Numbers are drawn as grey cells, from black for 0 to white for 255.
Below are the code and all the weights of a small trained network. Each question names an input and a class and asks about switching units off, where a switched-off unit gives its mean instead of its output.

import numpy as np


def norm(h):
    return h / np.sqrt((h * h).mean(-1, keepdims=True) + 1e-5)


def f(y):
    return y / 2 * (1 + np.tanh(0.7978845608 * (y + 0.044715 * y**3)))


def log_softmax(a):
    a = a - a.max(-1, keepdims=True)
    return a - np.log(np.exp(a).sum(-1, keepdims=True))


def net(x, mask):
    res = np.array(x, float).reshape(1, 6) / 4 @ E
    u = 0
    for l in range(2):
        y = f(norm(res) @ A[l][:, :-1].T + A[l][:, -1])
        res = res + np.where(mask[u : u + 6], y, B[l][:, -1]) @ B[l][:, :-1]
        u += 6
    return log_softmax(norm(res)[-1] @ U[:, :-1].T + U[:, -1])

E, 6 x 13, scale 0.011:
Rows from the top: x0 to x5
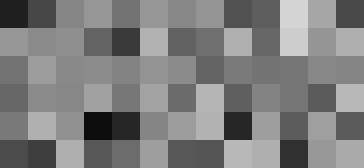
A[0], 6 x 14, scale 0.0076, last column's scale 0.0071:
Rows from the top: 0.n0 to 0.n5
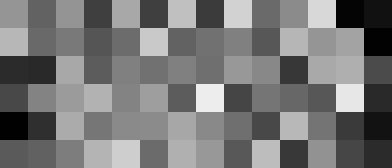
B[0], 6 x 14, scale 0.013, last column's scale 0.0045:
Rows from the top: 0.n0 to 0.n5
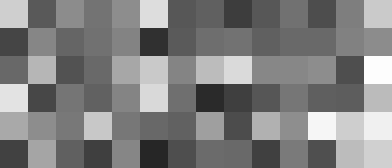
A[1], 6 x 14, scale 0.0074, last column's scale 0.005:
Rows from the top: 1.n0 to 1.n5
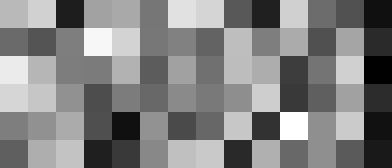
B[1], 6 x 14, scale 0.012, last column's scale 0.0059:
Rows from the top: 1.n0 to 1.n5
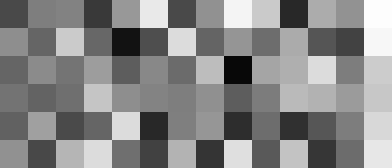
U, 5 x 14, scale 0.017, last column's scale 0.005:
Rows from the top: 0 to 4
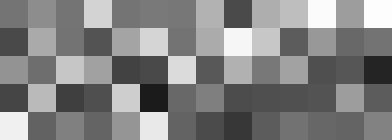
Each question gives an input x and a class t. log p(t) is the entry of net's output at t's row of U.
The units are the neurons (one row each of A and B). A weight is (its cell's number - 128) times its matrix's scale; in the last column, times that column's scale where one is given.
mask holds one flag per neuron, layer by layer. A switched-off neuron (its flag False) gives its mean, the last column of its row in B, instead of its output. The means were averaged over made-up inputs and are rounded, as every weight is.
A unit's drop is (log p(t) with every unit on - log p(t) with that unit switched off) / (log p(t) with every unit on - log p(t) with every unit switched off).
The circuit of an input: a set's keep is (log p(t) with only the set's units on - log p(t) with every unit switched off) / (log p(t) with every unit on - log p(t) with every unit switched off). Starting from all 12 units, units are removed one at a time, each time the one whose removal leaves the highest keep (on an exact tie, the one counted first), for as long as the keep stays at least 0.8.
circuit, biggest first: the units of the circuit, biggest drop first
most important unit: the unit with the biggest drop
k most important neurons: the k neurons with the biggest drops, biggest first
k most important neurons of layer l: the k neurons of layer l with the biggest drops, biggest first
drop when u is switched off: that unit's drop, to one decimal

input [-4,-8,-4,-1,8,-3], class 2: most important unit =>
1.n5
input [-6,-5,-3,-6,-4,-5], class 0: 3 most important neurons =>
[1.n2, 0.n2, 0.n3]
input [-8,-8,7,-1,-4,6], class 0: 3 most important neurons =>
[1.n2, 1.n3, 1.n4]
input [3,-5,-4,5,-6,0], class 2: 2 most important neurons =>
[1.n1, 1.n4]
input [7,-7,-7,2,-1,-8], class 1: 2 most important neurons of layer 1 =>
[1.n0, 1.n2]
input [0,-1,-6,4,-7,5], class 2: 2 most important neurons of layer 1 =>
[1.n1, 1.n0]
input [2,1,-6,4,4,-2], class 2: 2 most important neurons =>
[1.n5, 0.n0]
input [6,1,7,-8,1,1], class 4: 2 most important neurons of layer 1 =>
[1.n2, 1.n3]
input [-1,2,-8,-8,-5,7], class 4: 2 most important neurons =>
[0.n0, 1.n0]
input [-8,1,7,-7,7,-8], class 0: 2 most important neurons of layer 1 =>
[1.n3, 1.n2]
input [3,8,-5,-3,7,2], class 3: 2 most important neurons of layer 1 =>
[1.n4, 1.n1]
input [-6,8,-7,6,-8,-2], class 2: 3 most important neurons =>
[1.n1, 0.n5, 0.n4]
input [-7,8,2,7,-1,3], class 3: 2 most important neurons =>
[1.n4, 0.n4]
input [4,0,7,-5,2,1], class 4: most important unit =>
0.n0
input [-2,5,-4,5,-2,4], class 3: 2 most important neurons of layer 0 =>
[0.n0, 0.n1]
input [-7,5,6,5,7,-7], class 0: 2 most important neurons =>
[1.n3, 0.n2]
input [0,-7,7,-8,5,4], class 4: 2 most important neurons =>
[0.n0, 1.n4]
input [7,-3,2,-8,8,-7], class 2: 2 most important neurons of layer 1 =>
[1.n5, 1.n2]
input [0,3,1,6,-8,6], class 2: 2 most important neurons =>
[1.n1, 1.n0]
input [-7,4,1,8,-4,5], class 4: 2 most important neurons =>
[0.n3, 0.n4]
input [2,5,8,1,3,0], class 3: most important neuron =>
[1.n4]
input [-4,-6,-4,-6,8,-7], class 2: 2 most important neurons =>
[1.n5, 0.n2]
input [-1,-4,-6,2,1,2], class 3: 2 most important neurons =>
[0.n5, 1.n0]
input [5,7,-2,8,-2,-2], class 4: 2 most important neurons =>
[0.n3, 0.n5]
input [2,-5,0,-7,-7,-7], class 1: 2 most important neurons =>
[1.n0, 1.n5]
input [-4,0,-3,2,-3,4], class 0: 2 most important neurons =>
[1.n2, 1.n0]
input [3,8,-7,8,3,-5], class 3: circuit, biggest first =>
[1.n4]
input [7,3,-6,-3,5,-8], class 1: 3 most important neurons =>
[1.n0, 1.n2, 1.n3]
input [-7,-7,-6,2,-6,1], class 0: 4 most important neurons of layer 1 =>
[1.n2, 1.n4, 1.n3, 1.n5]
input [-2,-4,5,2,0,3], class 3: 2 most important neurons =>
[0.n5, 1.n0]
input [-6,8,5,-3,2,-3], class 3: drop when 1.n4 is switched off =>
1.1
